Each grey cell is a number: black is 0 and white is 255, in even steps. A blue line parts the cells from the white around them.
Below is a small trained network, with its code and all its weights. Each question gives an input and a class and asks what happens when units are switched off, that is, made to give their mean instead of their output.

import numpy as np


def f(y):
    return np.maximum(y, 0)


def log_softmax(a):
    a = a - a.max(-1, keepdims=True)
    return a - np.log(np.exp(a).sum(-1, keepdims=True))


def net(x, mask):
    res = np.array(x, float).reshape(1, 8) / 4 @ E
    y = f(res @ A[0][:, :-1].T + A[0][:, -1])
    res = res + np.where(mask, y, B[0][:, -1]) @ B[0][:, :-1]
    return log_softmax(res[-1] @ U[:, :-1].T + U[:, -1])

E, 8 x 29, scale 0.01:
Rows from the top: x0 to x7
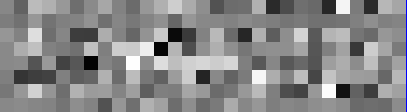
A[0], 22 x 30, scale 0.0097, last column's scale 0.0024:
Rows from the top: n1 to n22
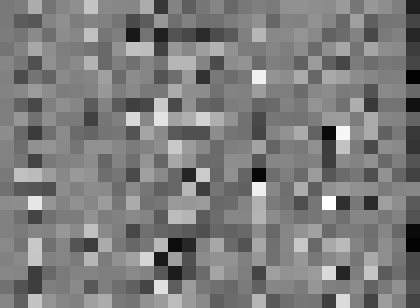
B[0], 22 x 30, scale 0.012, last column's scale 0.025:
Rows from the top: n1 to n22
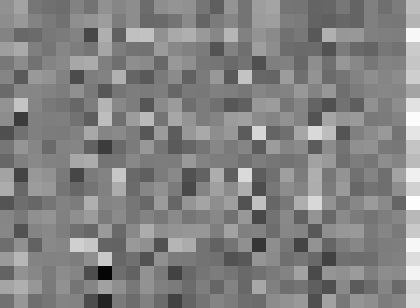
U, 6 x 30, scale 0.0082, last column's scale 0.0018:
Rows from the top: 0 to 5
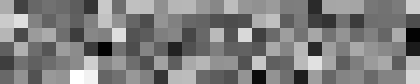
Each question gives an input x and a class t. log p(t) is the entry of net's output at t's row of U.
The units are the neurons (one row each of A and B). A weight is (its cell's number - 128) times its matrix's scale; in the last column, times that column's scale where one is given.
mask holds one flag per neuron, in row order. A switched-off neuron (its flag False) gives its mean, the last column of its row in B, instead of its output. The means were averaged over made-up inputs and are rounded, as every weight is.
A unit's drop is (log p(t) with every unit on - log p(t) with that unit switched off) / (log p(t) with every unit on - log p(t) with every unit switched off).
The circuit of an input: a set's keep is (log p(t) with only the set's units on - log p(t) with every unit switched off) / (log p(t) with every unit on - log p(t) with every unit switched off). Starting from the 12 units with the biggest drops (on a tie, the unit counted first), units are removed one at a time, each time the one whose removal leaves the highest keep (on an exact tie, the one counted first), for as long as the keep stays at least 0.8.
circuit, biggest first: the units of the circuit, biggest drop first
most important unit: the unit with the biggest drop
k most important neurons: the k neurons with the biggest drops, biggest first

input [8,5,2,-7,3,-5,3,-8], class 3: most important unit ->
n22
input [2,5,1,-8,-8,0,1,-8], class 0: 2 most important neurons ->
n3; n17
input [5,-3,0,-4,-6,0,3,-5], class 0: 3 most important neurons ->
n3; n20; n17
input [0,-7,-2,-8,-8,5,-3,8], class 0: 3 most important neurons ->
n3; n17; n19
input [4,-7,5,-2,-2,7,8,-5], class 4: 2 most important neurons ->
n15; n13
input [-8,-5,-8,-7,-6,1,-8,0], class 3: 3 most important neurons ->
n20; n15; n18
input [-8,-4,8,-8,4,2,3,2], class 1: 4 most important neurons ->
n8; n21; n22; n11
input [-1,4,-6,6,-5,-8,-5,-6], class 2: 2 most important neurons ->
n13; n18
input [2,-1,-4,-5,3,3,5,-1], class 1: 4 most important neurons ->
n10; n18; n21; n8
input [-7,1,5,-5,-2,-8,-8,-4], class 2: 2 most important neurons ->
n13; n15
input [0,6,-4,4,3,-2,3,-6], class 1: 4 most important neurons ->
n18; n3; n10; n4
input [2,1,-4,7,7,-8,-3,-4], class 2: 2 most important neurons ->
n13; n3
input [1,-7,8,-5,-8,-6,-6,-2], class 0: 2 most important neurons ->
n3; n17
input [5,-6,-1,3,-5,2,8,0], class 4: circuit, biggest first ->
n15
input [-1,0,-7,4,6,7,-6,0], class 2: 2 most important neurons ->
n18; n3
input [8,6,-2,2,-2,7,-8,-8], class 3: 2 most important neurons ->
n22; n11
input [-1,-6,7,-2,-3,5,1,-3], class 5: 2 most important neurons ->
n18; n13
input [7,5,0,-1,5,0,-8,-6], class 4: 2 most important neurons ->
n10; n20
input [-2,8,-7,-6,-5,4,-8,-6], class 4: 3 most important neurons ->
n10; n18; n12
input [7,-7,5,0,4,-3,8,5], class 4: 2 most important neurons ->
n15; n20
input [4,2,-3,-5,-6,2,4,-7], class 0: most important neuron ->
n3
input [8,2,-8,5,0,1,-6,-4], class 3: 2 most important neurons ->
n22; n11
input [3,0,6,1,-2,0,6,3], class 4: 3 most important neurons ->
n15; n5; n16
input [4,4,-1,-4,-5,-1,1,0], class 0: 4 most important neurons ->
n3; n20; n17; n19
